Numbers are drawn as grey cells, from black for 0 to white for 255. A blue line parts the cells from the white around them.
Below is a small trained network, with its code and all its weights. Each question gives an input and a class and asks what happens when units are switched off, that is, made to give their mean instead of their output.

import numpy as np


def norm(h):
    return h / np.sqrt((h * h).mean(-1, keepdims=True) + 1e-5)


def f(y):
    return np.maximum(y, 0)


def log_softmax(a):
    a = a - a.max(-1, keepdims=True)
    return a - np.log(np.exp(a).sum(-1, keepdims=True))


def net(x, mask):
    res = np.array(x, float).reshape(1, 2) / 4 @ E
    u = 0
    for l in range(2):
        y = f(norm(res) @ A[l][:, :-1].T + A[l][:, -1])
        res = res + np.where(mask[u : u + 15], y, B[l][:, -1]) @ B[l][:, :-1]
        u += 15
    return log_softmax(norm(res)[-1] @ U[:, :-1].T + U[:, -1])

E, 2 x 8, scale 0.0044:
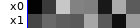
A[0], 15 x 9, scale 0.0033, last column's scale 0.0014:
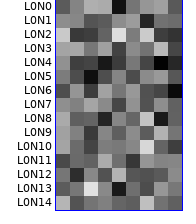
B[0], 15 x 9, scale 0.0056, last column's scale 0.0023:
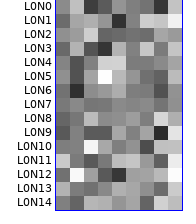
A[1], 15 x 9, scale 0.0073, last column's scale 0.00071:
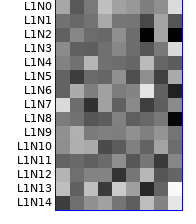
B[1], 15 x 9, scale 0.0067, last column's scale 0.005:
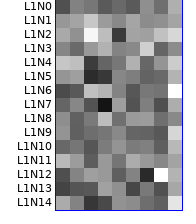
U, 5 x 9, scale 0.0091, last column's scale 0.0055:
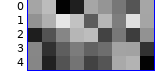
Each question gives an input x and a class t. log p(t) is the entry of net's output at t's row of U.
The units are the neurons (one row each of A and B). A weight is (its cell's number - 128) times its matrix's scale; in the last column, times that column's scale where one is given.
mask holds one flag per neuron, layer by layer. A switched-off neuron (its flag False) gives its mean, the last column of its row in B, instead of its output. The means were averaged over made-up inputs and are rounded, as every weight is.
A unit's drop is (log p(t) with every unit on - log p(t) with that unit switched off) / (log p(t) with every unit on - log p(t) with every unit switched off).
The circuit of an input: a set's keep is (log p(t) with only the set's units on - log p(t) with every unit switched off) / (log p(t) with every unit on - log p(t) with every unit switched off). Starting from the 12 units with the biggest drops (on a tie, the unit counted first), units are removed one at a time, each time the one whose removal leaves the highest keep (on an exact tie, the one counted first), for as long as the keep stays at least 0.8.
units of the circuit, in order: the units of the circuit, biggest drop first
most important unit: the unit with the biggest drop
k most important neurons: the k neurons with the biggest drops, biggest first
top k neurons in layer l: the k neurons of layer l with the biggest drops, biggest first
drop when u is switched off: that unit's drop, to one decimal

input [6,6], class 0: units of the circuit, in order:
[L1N5 L1N6]
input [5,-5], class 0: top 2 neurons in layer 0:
[L0N12 L0N1]
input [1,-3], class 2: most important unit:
L0N1
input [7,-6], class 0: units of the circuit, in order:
[L1N14 L1N4]
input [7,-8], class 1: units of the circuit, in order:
[L1N12 L1N4]
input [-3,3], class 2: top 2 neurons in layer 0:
[L0N9 L0N11]
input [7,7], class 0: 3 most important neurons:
[L1N5 L1N14 L1N6]
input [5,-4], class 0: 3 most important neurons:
[L1N4 L1N14 L1N2]
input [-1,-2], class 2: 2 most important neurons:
[L0N1 L1N14]
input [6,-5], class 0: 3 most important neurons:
[L1N14 L1N4 L1N2]
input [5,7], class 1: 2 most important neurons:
[L1N2 L0N12]
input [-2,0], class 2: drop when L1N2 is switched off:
0.2
